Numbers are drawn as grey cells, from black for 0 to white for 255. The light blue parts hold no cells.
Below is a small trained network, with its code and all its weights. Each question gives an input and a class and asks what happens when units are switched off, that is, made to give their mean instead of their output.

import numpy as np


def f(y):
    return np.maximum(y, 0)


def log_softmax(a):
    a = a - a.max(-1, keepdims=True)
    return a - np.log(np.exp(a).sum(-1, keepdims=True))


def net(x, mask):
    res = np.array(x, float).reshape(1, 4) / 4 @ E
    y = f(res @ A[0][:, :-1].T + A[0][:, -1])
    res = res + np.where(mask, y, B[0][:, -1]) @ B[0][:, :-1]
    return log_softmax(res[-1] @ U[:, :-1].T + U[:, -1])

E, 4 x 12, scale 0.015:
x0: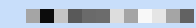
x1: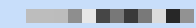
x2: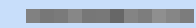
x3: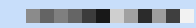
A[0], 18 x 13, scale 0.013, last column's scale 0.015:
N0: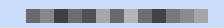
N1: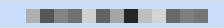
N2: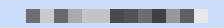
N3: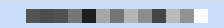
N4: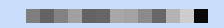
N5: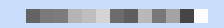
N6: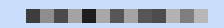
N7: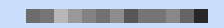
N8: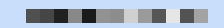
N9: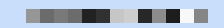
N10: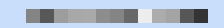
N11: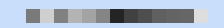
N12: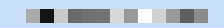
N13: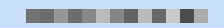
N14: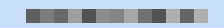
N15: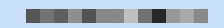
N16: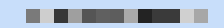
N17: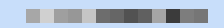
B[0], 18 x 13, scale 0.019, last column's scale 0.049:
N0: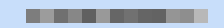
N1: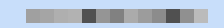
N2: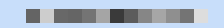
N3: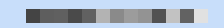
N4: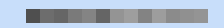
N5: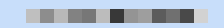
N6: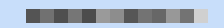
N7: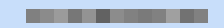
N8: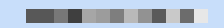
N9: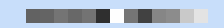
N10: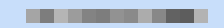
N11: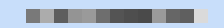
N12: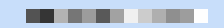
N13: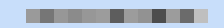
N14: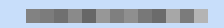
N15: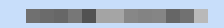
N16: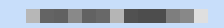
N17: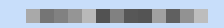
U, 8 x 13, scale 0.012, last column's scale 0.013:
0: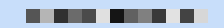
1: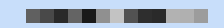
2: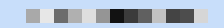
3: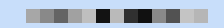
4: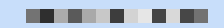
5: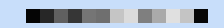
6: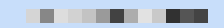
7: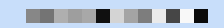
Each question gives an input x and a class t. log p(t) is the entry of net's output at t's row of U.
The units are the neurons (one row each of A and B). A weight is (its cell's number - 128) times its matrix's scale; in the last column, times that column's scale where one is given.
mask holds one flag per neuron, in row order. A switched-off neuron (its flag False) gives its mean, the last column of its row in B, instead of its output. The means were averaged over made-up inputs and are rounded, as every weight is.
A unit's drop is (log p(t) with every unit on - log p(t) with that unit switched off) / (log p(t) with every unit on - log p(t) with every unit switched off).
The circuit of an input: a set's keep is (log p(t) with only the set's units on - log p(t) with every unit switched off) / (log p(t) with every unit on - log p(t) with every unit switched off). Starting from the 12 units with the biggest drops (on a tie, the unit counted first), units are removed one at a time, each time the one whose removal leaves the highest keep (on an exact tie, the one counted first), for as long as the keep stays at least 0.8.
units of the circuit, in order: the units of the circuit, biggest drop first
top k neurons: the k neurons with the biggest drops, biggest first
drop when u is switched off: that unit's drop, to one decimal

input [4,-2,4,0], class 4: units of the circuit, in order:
(N9)
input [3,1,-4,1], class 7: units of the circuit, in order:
(N3 N8)
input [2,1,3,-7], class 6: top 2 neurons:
(N3 N8)
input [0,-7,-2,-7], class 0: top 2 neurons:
(N12 N6)
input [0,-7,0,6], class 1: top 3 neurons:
(N12 N16 N6)
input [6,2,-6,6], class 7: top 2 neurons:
(N3 N8)
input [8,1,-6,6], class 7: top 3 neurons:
(N3 N8 N1)
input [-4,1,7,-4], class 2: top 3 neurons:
(N3 N8 N11)
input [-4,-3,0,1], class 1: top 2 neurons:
(N16 N5)
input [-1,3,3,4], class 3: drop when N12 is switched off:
0.2
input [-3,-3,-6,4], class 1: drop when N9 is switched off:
0.0
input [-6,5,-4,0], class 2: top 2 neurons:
(N9 N2)
